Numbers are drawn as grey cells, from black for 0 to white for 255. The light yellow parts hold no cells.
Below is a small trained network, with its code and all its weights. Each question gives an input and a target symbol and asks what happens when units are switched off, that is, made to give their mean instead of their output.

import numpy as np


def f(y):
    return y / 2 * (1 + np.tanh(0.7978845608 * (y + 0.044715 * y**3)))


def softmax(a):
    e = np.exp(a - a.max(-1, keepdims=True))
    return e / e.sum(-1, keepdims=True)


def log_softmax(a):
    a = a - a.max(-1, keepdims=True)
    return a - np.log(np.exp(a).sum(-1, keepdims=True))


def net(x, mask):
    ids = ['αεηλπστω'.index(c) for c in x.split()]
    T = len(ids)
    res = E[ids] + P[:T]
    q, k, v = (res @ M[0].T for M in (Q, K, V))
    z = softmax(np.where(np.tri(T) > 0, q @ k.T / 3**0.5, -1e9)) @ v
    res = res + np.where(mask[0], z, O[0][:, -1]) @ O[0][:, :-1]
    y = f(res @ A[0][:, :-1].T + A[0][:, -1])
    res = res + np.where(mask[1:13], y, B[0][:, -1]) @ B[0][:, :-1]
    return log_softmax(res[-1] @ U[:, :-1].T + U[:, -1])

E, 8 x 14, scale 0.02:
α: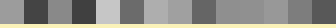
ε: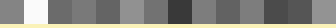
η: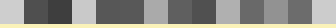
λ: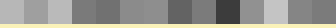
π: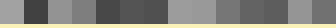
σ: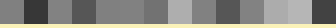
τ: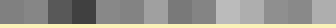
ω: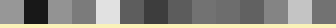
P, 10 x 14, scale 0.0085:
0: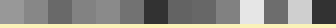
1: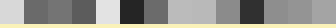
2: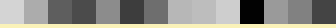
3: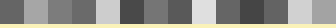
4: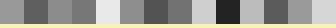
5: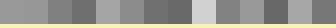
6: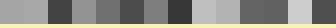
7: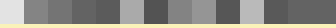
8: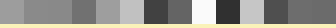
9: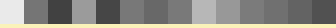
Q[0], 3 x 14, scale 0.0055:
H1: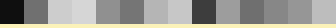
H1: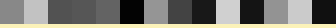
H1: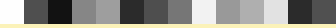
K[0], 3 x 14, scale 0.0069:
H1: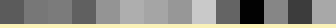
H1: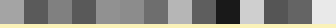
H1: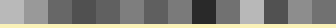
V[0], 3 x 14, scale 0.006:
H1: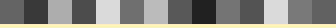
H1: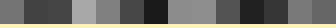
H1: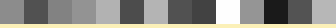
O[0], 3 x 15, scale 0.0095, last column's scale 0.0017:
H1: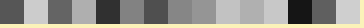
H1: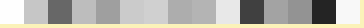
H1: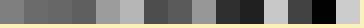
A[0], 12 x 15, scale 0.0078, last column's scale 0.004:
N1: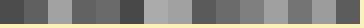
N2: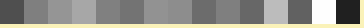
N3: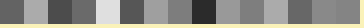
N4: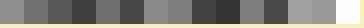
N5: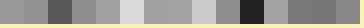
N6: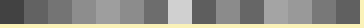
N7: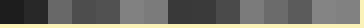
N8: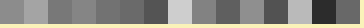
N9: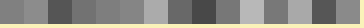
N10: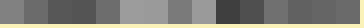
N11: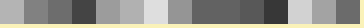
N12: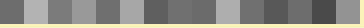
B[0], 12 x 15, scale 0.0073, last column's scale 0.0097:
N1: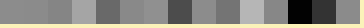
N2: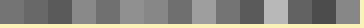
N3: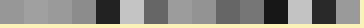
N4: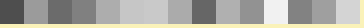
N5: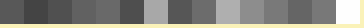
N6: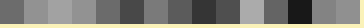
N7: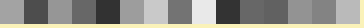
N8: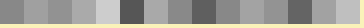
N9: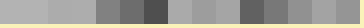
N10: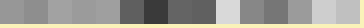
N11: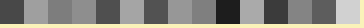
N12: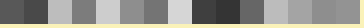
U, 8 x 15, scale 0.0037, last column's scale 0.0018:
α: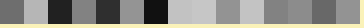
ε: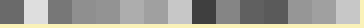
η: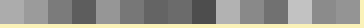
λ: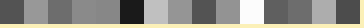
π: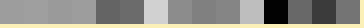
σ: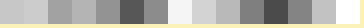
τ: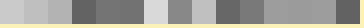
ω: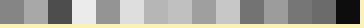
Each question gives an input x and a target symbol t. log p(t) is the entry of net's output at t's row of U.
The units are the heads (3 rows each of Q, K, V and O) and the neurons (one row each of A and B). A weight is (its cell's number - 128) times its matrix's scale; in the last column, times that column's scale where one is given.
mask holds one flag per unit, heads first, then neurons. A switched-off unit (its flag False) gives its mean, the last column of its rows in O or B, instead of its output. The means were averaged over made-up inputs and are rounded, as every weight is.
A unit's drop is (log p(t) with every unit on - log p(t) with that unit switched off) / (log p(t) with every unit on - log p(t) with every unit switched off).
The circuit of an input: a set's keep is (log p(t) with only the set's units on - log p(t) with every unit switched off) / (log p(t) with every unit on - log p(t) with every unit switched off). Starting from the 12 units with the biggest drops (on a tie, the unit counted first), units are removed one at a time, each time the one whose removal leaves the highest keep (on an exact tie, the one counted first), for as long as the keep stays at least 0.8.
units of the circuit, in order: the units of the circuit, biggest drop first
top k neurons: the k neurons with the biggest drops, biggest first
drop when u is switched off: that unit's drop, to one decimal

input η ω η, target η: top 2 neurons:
(N10, N5)
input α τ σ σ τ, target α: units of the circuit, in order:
(H1, N8, N3)
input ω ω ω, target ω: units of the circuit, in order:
(H1)
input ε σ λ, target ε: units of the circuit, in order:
(H1, N11, N4)
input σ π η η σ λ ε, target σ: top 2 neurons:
(N5, N9)
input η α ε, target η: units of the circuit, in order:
(H1, N10, N5, N11)
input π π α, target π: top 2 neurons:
(N11, N5)
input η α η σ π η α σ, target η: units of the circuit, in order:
(H1, N10, N11, N5)
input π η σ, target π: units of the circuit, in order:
(H1, N11, N5)
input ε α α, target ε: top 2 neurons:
(N4, N11)
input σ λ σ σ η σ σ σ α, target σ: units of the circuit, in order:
(H1, N5)
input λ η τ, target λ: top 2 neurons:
(N1, N4)
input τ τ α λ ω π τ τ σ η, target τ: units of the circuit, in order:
(H1, N7, N11)
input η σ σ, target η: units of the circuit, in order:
(H1, N10, N5)
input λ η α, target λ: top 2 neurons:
(N4, N1)
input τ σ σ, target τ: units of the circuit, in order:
(H1, N7)
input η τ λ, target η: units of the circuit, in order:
(H1, N10, N5, N7)
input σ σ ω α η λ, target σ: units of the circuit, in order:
(H1, N5)
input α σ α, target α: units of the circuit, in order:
(H1)
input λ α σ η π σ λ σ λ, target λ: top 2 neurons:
(N7, N3)
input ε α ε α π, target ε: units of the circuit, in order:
(H1, N4, N11)
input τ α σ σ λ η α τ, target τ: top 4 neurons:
(N7, N11, N5, N4)
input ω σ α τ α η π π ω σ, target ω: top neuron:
(N11)
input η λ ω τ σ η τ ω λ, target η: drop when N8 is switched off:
0.0
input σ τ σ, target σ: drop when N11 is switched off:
0.1
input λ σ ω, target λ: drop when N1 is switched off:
0.1
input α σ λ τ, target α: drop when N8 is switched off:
0.1
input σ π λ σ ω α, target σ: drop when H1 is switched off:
0.9
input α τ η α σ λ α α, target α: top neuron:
(N8)
